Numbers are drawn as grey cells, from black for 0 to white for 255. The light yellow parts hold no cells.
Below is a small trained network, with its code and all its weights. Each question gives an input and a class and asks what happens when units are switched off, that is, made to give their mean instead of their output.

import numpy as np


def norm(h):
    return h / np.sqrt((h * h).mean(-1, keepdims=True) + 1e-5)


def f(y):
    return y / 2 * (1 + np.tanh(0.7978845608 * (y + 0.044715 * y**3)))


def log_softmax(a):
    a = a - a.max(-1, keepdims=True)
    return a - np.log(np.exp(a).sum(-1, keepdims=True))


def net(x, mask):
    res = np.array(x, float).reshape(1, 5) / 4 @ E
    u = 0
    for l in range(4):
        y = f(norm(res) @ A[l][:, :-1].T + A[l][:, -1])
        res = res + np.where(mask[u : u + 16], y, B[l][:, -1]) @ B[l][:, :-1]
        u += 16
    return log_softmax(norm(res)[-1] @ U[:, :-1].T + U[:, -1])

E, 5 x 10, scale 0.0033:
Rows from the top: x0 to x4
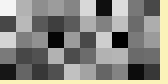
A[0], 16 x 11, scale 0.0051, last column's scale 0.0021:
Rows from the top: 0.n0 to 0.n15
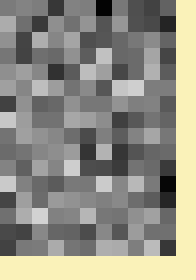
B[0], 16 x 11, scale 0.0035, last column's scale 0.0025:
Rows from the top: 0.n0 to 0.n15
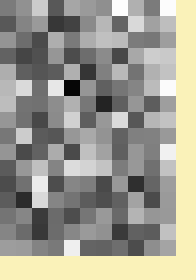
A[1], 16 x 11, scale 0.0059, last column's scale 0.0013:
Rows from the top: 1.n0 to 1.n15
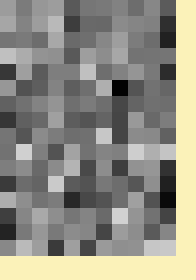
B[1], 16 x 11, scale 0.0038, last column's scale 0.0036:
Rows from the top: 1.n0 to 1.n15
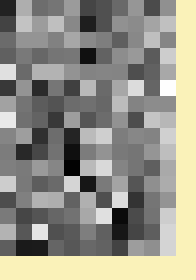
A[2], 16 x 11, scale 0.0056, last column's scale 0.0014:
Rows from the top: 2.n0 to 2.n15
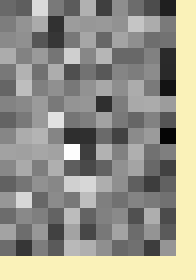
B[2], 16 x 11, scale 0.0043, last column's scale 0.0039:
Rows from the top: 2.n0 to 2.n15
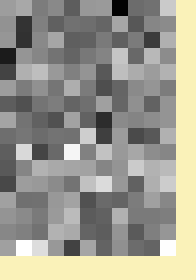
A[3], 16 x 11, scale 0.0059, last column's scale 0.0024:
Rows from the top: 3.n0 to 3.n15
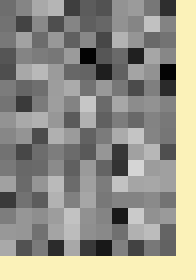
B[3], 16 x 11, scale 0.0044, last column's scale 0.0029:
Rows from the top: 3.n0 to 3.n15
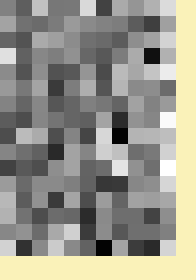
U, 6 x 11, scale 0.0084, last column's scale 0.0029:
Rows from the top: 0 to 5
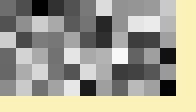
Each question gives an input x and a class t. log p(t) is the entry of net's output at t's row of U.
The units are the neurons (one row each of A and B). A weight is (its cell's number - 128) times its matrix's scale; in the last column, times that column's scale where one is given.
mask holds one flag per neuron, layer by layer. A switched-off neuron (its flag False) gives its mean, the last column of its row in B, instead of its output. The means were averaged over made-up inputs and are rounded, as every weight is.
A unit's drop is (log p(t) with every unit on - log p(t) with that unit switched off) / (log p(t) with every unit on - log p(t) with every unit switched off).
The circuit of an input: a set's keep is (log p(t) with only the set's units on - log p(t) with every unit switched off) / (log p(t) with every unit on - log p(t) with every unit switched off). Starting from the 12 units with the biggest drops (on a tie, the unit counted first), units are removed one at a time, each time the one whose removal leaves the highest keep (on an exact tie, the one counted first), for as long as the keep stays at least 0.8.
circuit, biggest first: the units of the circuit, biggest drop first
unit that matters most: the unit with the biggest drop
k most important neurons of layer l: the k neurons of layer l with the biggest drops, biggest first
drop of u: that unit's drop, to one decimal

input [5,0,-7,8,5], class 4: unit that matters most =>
1.n13
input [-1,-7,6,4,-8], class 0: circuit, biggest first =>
(2.n15, 3.n9, 1.n8)
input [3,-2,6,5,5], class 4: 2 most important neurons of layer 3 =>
(3.n10, 3.n9)
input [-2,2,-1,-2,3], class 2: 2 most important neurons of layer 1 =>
(1.n7, 1.n5)
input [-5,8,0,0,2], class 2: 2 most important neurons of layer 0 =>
(0.n1, 0.n6)
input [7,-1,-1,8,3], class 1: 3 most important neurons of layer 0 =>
(0.n10, 0.n11, 0.n5)
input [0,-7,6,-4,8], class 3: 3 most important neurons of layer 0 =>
(0.n10, 0.n7, 0.n0)
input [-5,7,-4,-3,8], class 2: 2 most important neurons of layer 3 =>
(3.n15, 3.n3)
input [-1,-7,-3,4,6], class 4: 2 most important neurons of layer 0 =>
(0.n5, 0.n10)
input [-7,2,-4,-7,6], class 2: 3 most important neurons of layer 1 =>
(1.n7, 1.n11, 1.n6)
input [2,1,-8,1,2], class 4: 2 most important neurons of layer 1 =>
(1.n14, 1.n13)
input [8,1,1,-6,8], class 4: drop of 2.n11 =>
0.2
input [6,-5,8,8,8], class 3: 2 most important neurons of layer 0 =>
(0.n7, 0.n0)
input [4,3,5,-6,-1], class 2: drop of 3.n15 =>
0.2
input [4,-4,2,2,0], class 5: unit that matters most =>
2.n9
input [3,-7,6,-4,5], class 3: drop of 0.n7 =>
0.1
